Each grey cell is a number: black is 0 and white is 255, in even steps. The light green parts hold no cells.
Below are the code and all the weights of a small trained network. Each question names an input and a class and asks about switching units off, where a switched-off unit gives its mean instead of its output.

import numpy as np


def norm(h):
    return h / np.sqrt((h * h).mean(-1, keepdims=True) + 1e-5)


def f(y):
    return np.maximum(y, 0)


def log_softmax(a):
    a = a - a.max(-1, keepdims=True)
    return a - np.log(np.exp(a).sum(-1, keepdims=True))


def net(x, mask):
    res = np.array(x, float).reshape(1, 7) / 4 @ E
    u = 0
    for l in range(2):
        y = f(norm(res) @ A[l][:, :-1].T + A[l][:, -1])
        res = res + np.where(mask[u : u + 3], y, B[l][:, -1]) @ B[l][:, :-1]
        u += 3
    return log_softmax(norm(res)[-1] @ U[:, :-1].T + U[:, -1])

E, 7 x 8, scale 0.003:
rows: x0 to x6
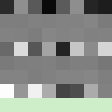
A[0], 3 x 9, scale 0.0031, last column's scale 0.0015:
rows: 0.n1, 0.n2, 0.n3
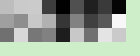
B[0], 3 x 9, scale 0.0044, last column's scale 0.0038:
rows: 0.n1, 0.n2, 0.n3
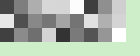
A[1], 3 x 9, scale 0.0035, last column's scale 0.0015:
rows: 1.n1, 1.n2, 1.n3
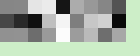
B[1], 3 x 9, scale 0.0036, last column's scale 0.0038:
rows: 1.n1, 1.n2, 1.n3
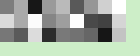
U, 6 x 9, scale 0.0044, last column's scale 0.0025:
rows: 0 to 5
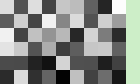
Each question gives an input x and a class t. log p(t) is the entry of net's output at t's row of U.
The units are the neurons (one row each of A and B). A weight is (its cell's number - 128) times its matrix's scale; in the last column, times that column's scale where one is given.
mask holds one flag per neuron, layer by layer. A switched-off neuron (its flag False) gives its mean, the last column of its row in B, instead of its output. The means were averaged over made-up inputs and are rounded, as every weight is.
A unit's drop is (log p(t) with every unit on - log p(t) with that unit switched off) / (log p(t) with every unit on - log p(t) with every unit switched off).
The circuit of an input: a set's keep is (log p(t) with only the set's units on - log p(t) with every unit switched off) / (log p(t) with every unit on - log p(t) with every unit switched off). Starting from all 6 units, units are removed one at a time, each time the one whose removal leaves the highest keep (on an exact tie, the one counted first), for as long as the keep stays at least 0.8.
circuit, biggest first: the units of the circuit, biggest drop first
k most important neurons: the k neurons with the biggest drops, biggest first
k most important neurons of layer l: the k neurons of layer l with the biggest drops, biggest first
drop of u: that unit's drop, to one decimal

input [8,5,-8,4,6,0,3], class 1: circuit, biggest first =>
0.n1; 1.n3
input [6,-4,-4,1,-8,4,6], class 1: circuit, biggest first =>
0.n1
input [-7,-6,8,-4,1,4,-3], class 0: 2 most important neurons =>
1.n2; 1.n3
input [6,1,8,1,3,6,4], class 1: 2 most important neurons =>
0.n1; 1.n2
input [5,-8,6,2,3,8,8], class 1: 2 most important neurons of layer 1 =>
1.n1; 1.n2
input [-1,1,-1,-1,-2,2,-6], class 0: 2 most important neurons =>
1.n2; 0.n3
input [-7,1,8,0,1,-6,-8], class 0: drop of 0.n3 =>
0.1
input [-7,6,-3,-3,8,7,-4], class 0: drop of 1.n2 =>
0.2
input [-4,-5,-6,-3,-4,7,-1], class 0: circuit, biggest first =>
1.n2; 1.n3
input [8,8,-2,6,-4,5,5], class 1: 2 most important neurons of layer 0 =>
0.n1; 0.n2
